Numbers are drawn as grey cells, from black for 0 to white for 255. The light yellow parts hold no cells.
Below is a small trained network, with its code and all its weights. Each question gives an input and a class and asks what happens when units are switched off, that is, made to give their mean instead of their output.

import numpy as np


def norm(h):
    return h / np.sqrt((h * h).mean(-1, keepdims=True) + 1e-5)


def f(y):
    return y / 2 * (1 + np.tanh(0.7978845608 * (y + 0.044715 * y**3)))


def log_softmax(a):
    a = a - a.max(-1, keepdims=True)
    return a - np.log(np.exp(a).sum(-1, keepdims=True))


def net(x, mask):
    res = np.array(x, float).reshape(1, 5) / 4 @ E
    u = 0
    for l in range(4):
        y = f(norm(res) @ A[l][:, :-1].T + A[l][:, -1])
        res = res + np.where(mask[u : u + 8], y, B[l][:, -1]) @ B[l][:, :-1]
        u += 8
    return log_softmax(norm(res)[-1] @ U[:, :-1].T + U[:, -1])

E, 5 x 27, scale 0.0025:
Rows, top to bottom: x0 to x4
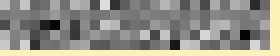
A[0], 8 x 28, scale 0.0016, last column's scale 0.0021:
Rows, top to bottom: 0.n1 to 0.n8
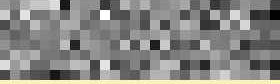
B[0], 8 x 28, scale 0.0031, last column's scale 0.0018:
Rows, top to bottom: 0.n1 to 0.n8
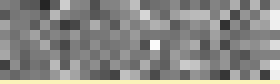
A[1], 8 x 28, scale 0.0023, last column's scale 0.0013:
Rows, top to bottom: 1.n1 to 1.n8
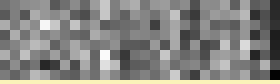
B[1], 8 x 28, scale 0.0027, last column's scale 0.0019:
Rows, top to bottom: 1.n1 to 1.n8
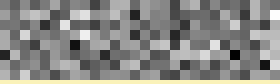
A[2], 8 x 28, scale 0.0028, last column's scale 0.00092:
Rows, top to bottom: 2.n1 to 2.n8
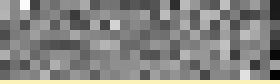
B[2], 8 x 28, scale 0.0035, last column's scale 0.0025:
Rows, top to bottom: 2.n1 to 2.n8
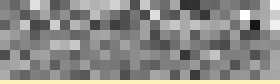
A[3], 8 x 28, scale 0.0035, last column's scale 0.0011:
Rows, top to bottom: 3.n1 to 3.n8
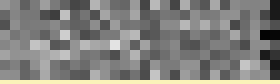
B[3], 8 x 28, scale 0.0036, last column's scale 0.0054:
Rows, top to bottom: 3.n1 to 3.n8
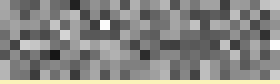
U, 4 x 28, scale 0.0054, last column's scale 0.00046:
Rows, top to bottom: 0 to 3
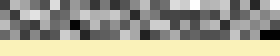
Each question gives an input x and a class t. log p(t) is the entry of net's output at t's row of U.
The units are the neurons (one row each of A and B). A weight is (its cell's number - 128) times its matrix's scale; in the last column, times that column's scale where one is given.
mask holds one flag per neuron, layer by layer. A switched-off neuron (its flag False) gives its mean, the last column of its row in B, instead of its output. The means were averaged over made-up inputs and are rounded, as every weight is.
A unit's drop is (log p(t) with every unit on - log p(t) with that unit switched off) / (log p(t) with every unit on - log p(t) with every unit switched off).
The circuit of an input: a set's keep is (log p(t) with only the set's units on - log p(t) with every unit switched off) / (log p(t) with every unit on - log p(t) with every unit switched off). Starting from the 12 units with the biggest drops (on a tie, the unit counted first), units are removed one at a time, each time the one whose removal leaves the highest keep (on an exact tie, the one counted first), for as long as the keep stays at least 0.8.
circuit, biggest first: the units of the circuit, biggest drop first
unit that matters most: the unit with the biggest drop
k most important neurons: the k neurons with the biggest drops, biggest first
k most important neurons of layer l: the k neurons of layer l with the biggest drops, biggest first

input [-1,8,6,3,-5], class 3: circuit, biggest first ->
1.n7
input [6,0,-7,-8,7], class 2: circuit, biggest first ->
1.n5, 3.n5
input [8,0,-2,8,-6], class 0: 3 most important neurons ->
0.n2, 1.n6, 0.n3
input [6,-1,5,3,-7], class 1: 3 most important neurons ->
1.n2, 2.n3, 1.n4
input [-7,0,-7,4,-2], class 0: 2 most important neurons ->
2.n3, 0.n8
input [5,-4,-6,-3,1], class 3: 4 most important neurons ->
1.n3, 2.n3, 3.n6, 0.n1
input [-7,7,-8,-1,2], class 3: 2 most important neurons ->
1.n3, 3.n6
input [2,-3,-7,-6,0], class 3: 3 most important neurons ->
1.n3, 0.n5, 2.n2
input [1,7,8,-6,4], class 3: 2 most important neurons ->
1.n7, 0.n5
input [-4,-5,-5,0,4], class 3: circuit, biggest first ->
1.n3, 3.n6
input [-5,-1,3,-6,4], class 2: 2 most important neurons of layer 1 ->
1.n5, 1.n6
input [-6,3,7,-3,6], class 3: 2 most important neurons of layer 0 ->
0.n7, 0.n2
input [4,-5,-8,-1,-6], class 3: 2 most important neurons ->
1.n3, 2.n1
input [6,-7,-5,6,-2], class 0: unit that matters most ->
0.n2
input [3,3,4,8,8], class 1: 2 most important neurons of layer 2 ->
2.n1, 2.n8
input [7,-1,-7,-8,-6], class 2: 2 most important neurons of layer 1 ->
1.n5, 1.n7
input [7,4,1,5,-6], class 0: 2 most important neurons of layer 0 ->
0.n2, 0.n7
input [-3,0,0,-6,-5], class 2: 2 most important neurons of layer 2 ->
2.n1, 2.n8
